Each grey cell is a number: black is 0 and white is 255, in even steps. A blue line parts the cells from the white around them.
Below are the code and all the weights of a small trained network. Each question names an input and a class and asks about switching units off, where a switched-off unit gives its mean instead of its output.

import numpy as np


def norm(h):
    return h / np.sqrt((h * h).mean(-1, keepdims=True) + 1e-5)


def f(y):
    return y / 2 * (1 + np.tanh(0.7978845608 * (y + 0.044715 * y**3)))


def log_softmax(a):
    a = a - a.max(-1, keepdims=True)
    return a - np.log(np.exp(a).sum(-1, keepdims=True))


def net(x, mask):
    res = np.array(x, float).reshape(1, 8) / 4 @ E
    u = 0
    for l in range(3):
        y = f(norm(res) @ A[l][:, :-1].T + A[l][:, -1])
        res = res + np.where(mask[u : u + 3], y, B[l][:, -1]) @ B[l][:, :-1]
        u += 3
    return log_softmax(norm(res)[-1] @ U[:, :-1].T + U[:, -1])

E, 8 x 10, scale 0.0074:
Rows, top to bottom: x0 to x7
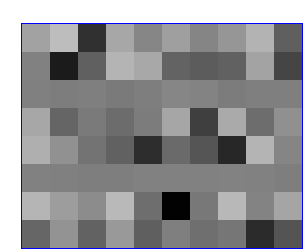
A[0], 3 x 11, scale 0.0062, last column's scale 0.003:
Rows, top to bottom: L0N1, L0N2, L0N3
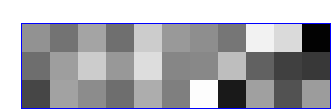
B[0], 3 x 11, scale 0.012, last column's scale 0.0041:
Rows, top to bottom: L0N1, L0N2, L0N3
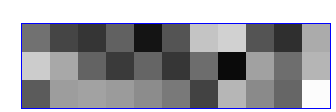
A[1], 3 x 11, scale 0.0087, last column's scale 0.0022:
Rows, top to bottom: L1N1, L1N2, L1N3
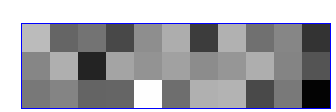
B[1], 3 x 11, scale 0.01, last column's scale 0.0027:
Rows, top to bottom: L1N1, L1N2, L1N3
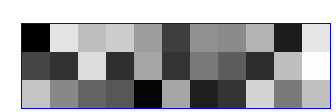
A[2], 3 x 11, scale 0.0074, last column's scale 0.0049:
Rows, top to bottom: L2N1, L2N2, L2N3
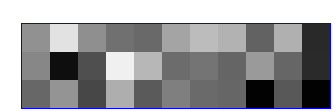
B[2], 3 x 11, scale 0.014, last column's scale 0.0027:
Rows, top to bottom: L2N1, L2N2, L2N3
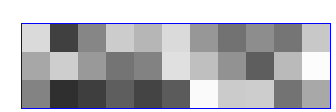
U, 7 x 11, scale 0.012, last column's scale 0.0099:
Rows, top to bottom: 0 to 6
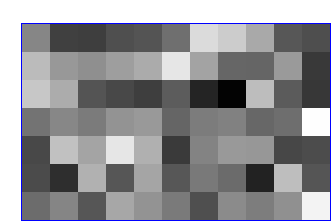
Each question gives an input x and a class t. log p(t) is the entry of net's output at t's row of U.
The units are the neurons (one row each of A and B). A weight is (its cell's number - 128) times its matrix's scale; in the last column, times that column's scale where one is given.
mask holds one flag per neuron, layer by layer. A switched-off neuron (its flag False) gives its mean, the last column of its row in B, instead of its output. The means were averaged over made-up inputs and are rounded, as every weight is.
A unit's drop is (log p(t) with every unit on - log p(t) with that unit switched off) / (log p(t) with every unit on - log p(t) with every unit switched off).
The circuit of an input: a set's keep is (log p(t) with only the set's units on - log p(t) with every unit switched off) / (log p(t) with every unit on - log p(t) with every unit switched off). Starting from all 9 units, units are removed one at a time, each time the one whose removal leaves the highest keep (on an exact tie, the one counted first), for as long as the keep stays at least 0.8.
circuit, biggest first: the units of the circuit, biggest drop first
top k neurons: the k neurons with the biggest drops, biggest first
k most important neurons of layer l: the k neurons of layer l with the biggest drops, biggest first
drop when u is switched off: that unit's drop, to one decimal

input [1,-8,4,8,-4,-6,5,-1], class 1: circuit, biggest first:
L2N1
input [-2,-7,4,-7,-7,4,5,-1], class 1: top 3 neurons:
L2N1, L1N1, L1N2
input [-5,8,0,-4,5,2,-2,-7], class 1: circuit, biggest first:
L2N2, L0N2
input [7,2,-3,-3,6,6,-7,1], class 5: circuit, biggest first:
L1N2, L0N2
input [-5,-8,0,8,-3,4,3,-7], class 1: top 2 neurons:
L2N1, L0N3
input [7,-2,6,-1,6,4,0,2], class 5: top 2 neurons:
L1N2, L0N2
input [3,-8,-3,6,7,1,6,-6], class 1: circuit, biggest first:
L2N1, L0N2
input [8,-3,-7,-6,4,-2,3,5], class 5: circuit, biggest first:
L1N2, L0N2
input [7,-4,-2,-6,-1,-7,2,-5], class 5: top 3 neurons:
L1N2, L1N1, L2N3
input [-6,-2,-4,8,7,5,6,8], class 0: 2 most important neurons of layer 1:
L1N2, L1N3
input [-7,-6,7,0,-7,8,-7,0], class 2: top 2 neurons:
L1N3, L0N2
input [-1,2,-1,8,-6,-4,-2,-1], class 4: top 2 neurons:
L1N1, L0N2
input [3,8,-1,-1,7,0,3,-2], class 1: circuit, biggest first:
L2N2, L0N2
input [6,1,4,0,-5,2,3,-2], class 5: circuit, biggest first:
L1N2
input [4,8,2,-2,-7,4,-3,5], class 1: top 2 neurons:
L2N2, L0N1
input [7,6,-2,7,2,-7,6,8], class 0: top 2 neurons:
L2N3, L0N3
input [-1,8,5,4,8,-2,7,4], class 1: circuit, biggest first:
L2N2, L0N2, L1N3, L0N3
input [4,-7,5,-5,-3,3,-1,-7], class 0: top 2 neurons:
L0N1, L2N2
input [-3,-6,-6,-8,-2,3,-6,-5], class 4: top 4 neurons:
L0N3, L2N2, L1N2, L2N3
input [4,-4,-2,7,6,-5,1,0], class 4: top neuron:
L1N1
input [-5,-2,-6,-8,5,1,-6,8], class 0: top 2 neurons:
L2N3, L1N1
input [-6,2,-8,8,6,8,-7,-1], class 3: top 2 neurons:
L1N1, L0N2
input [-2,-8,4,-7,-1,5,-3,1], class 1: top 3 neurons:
L2N1, L1N1, L1N2
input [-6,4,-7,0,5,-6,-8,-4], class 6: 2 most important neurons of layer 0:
L0N2, L0N3
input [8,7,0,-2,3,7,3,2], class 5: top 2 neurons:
L1N2, L0N2
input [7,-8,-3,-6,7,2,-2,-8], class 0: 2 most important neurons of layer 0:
L0N1, L0N2
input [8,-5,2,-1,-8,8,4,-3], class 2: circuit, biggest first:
L1N3
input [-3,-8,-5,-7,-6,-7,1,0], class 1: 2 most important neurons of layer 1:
L1N1, L1N2
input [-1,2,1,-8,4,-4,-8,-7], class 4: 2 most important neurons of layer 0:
L0N3, L0N2
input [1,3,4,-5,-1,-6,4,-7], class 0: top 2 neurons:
L0N1, L1N1
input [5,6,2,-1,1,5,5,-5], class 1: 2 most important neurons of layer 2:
L2N2, L2N3
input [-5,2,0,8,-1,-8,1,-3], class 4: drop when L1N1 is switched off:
1.0
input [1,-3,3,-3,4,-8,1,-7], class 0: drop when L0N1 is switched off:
0.7
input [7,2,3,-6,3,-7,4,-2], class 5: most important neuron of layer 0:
L0N2
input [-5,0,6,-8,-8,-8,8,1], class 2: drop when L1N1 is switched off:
0.1
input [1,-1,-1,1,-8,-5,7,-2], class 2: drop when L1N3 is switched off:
0.1
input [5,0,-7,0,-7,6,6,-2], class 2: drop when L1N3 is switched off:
0.2
